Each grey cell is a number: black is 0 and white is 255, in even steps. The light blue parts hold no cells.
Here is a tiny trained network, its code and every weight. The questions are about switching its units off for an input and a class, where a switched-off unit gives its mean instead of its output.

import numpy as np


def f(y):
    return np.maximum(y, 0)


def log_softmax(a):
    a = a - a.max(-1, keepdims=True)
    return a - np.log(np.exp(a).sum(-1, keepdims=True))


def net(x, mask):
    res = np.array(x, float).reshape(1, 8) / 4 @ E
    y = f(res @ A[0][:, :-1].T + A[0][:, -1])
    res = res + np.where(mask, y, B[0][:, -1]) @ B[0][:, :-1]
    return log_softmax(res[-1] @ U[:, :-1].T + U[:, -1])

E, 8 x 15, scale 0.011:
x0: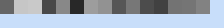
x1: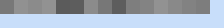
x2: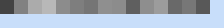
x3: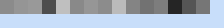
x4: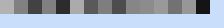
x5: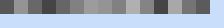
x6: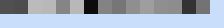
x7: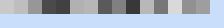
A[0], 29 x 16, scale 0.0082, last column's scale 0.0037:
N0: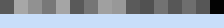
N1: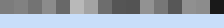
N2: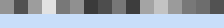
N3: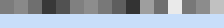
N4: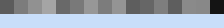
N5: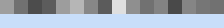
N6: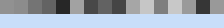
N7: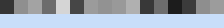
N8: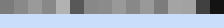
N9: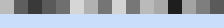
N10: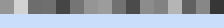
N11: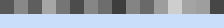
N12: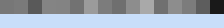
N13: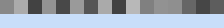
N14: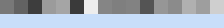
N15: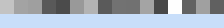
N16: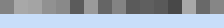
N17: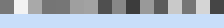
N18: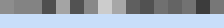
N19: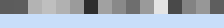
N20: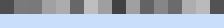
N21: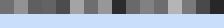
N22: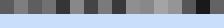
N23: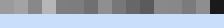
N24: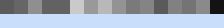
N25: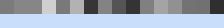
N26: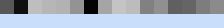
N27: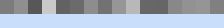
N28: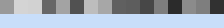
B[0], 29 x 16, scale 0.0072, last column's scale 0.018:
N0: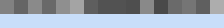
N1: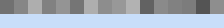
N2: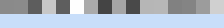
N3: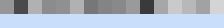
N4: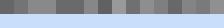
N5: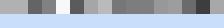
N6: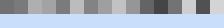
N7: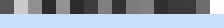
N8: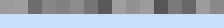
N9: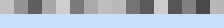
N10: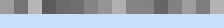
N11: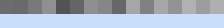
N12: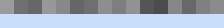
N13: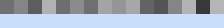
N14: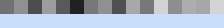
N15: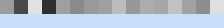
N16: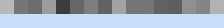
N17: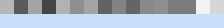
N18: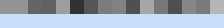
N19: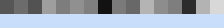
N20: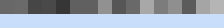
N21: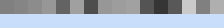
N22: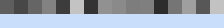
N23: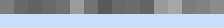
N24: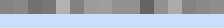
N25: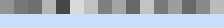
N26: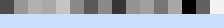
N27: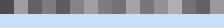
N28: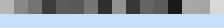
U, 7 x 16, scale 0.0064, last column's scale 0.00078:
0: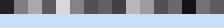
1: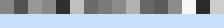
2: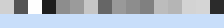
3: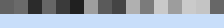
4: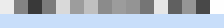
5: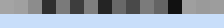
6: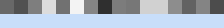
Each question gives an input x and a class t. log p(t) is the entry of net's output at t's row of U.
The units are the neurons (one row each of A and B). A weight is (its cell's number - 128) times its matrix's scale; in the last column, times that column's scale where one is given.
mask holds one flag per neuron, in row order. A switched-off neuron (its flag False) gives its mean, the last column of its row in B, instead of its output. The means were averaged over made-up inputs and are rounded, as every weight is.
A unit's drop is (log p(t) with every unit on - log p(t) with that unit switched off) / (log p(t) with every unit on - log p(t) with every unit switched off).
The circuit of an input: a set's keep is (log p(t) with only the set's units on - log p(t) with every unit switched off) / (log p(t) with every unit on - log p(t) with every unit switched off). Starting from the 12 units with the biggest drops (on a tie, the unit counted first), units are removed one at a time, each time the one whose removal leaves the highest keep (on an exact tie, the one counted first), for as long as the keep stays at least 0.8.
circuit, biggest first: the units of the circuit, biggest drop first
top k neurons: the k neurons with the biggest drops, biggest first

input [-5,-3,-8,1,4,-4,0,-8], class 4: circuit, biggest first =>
[N9]
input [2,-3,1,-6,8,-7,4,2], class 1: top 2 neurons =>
[N6; N22]
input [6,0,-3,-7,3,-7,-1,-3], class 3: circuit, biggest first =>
[N11; N0]
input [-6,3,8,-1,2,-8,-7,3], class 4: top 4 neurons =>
[N9; N26; N22; N1]
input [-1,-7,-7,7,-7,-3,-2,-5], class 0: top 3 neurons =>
[N26; N7; N5]
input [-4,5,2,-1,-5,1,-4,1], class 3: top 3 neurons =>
[N14; N6; N15]
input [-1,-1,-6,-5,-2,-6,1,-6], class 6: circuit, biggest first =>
[N7; N19]
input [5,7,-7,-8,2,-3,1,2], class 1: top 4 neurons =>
[N6; N21; N22; N13]
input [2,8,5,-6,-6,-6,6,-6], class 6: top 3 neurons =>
[N2; N25; N19]
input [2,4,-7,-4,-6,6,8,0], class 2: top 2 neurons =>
[N7; N15]
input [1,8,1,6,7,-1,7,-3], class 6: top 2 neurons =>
[N2; N25]
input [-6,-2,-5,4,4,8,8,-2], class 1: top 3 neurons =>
[N7; N6; N22]
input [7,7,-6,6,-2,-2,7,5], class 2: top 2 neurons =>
[N15; N17]
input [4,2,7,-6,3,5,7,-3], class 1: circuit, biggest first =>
[N22]
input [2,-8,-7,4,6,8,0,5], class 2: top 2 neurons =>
[N15; N3]
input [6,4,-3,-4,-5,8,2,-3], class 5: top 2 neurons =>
[N26; N7]
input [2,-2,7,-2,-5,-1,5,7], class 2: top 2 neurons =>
[N17; N15]
